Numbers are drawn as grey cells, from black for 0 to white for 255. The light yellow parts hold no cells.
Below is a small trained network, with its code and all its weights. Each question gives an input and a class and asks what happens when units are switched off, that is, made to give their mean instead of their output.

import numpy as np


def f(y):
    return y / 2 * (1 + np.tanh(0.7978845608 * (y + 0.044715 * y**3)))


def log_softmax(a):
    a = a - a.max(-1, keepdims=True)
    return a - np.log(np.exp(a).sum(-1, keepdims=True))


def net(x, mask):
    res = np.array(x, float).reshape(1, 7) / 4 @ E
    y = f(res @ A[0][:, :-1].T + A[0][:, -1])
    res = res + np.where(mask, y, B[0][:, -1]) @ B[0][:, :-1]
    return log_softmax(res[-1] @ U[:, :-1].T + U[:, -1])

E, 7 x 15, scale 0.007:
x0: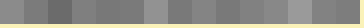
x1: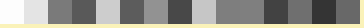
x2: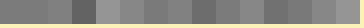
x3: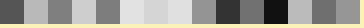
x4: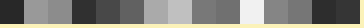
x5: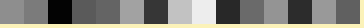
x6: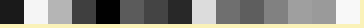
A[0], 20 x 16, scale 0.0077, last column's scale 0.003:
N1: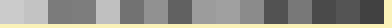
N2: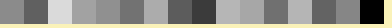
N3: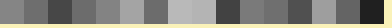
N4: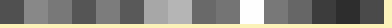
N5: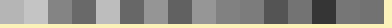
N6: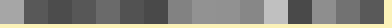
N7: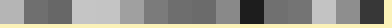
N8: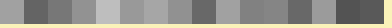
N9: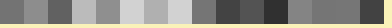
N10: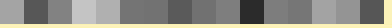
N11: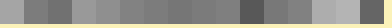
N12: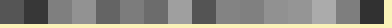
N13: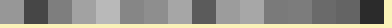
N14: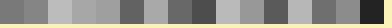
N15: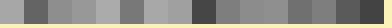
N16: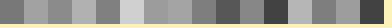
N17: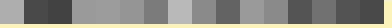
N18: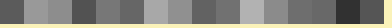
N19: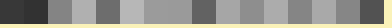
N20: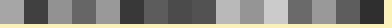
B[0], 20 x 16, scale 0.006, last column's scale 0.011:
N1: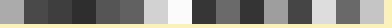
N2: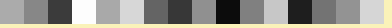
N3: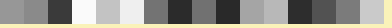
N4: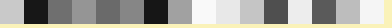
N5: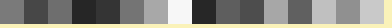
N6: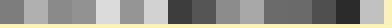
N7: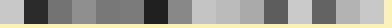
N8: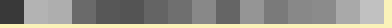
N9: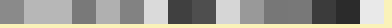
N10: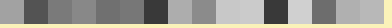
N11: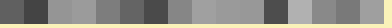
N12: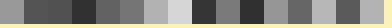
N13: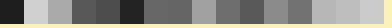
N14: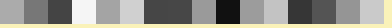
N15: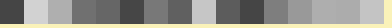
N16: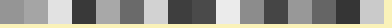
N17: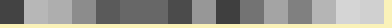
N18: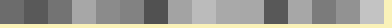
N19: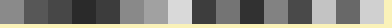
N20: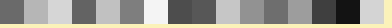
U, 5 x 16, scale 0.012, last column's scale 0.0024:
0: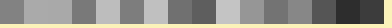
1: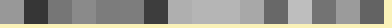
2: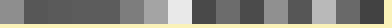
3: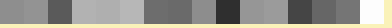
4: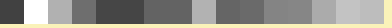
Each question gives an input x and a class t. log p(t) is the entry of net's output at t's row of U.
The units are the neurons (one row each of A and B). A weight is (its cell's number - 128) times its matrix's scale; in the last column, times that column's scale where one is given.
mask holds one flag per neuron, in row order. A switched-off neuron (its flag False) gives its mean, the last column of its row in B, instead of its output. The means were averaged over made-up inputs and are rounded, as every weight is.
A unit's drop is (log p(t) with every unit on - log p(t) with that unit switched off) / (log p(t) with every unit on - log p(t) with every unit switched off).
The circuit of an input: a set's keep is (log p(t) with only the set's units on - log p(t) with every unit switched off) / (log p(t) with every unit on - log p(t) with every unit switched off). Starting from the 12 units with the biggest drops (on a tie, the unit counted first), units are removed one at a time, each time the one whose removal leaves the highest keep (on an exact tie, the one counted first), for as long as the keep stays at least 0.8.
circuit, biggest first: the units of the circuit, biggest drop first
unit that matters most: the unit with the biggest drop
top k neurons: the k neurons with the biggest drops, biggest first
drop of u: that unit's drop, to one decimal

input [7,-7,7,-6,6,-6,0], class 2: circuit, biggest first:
(N19)
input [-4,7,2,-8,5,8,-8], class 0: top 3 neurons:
(N6; N20; N2)
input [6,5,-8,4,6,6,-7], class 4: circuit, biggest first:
(N17; N13)
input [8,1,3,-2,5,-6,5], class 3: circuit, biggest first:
(N2; N14; N13)
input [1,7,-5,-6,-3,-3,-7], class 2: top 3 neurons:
(N1; N5; N9)
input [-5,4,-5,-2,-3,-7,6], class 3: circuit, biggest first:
(N14; N2)
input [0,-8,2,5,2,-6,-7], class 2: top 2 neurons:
(N19; N12)
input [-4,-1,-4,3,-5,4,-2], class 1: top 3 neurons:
(N7; N2; N10)
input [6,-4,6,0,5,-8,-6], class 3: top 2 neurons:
(N2; N14)
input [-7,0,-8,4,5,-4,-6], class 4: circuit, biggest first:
(N13; N15)
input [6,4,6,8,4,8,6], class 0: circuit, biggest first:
(N16; N9)
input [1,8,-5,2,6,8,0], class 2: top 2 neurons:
(N1; N5)
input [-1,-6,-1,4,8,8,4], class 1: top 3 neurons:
(N4; N2; N14)
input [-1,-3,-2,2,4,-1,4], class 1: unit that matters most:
N13
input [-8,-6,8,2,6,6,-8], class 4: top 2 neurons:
(N17; N13)
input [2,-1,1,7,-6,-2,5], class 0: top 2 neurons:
(N16; N4)
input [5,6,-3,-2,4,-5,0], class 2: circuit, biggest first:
(N1; N5)
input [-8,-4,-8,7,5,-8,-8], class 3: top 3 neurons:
(N2; N14; N20)
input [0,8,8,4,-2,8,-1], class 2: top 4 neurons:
(N1; N5; N2; N14)
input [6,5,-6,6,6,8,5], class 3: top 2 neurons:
(N3; N20)
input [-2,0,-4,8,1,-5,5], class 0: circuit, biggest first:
(N16)
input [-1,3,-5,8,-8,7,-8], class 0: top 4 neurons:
(N9; N16; N4; N3)
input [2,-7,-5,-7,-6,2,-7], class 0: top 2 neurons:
(N20; N6)
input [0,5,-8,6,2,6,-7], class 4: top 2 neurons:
(N17; N13)
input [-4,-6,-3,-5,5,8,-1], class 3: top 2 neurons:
(N3; N6)
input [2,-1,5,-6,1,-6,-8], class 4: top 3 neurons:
(N13; N15; N8)
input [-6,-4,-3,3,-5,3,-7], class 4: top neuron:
(N17)
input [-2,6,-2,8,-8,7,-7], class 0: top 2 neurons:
(N9; N16)
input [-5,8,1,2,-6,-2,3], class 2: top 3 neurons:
(N1; N5; N4)
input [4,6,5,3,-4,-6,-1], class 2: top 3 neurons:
(N1; N5; N3)
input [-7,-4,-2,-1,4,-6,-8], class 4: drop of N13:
0.4
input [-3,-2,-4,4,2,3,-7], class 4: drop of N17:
0.2
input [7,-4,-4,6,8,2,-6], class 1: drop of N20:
0.1
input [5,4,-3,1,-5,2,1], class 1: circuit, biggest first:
(N7)
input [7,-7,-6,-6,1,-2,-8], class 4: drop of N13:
0.5
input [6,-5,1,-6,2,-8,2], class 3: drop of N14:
0.4
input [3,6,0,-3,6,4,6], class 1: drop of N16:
0.0
